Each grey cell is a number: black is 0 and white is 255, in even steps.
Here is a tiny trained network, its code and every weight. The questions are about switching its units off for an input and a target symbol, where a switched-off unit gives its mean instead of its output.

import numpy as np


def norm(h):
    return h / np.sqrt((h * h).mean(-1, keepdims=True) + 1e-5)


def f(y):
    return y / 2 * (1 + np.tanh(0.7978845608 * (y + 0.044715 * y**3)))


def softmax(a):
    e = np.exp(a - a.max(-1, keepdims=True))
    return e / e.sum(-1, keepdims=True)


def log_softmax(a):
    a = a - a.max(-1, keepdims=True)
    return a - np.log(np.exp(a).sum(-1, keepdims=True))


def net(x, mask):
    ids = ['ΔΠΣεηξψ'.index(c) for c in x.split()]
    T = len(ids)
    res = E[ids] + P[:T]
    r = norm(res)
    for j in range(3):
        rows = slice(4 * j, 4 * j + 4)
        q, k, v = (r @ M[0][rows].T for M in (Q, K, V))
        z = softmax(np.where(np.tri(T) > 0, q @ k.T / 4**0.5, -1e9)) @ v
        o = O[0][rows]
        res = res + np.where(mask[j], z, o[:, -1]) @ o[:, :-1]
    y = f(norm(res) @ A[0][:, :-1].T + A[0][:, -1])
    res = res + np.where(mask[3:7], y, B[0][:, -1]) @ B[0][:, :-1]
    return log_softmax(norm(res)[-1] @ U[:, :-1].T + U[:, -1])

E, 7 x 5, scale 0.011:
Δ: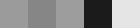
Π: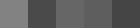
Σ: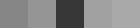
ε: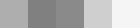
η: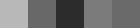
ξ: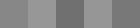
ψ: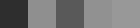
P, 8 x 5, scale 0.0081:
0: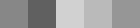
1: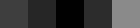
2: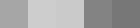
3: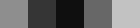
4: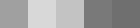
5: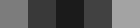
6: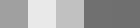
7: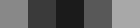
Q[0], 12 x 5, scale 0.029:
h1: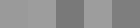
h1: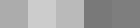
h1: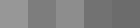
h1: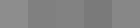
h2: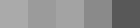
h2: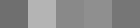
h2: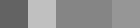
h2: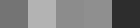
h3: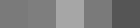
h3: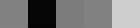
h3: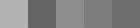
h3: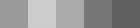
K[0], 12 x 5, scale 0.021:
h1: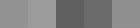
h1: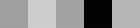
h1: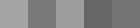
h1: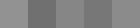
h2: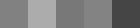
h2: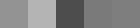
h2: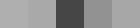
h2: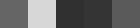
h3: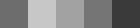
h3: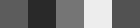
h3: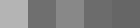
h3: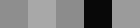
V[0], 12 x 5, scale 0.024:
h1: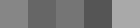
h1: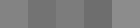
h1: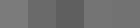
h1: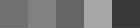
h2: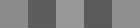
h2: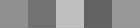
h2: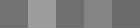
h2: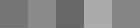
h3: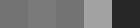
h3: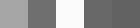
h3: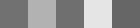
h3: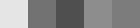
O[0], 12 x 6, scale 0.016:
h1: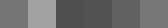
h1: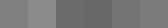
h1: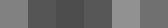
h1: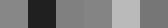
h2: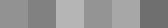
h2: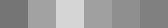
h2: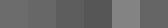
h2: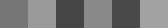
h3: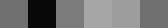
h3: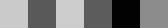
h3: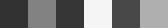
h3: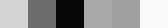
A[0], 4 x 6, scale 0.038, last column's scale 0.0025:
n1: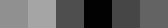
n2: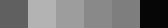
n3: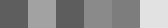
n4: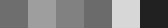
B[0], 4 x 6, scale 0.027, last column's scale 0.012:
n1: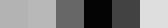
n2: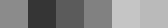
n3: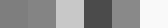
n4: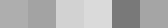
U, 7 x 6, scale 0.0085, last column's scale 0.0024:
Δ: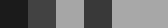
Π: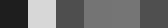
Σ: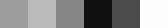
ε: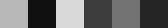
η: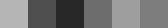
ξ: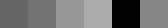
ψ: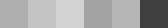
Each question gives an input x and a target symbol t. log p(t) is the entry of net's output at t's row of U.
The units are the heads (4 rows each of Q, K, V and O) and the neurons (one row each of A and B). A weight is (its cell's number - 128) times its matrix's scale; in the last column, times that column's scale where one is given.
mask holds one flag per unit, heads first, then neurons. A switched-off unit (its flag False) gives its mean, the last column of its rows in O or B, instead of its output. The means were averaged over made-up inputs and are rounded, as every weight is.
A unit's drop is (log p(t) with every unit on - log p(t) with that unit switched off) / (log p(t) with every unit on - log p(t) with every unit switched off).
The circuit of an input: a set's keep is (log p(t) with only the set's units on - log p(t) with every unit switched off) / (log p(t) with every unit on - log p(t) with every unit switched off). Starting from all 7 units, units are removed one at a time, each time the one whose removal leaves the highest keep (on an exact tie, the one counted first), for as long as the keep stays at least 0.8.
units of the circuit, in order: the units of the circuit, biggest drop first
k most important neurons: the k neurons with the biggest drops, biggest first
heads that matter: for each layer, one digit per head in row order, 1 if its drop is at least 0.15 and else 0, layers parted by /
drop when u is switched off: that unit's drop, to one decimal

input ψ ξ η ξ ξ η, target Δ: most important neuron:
[n2]
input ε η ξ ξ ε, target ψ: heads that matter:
001
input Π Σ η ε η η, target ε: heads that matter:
011
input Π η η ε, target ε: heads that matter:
011
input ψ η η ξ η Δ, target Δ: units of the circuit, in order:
[h3, n2]
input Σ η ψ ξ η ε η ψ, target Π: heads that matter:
001
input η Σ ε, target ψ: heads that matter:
000
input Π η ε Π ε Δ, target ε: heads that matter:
011
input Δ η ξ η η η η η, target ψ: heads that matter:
010
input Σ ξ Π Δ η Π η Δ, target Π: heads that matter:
011
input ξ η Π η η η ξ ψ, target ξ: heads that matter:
001
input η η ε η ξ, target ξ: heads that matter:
001
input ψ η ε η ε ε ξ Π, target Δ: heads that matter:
001
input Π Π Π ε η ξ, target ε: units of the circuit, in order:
[h3]
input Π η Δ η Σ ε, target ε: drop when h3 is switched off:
0.9
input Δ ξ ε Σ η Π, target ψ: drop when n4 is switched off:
0.2
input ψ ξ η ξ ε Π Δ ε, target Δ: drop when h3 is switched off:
0.9
